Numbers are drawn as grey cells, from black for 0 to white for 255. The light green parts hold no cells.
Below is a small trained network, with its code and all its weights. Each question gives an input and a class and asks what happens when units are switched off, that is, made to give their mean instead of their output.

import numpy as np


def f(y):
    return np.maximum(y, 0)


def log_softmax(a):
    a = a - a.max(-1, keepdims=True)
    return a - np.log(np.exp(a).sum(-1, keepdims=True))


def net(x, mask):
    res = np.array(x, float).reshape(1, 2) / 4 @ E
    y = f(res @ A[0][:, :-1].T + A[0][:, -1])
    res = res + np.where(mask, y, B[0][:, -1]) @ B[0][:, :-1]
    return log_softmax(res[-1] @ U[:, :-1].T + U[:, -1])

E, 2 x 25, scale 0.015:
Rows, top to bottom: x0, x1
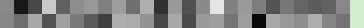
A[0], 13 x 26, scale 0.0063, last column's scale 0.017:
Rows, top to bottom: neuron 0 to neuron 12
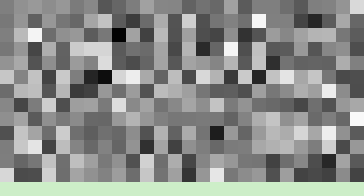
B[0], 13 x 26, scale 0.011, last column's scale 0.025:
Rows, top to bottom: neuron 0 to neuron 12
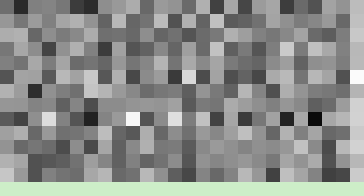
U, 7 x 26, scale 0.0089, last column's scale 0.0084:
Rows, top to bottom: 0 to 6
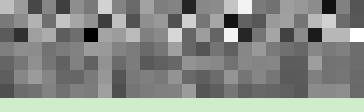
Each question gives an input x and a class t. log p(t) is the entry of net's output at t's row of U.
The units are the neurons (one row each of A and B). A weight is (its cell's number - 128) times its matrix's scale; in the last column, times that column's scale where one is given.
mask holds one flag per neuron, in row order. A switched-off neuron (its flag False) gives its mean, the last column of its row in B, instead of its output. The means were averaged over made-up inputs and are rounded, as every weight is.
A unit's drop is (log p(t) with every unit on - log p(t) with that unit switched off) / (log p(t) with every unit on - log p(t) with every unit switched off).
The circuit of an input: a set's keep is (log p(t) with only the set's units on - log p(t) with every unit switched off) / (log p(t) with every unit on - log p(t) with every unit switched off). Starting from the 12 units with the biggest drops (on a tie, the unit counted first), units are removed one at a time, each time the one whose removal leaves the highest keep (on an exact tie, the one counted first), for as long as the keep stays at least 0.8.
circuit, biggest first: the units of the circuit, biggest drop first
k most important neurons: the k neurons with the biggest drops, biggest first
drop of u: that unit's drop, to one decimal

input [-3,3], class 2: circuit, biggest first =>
neuron 12; neuron 3
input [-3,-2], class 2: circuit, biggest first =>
neuron 12; neuron 5
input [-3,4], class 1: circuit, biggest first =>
neuron 5
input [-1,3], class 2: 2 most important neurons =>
neuron 3; neuron 1
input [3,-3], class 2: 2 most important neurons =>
neuron 5; neuron 9
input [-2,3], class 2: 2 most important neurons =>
neuron 3; neuron 1
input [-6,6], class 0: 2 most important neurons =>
neuron 10; neuron 9
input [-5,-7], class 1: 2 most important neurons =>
neuron 1; neuron 3
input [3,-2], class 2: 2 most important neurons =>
neuron 5; neuron 9
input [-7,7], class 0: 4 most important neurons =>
neuron 10; neuron 9; neuron 2; neuron 6
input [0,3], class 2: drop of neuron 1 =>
0.2
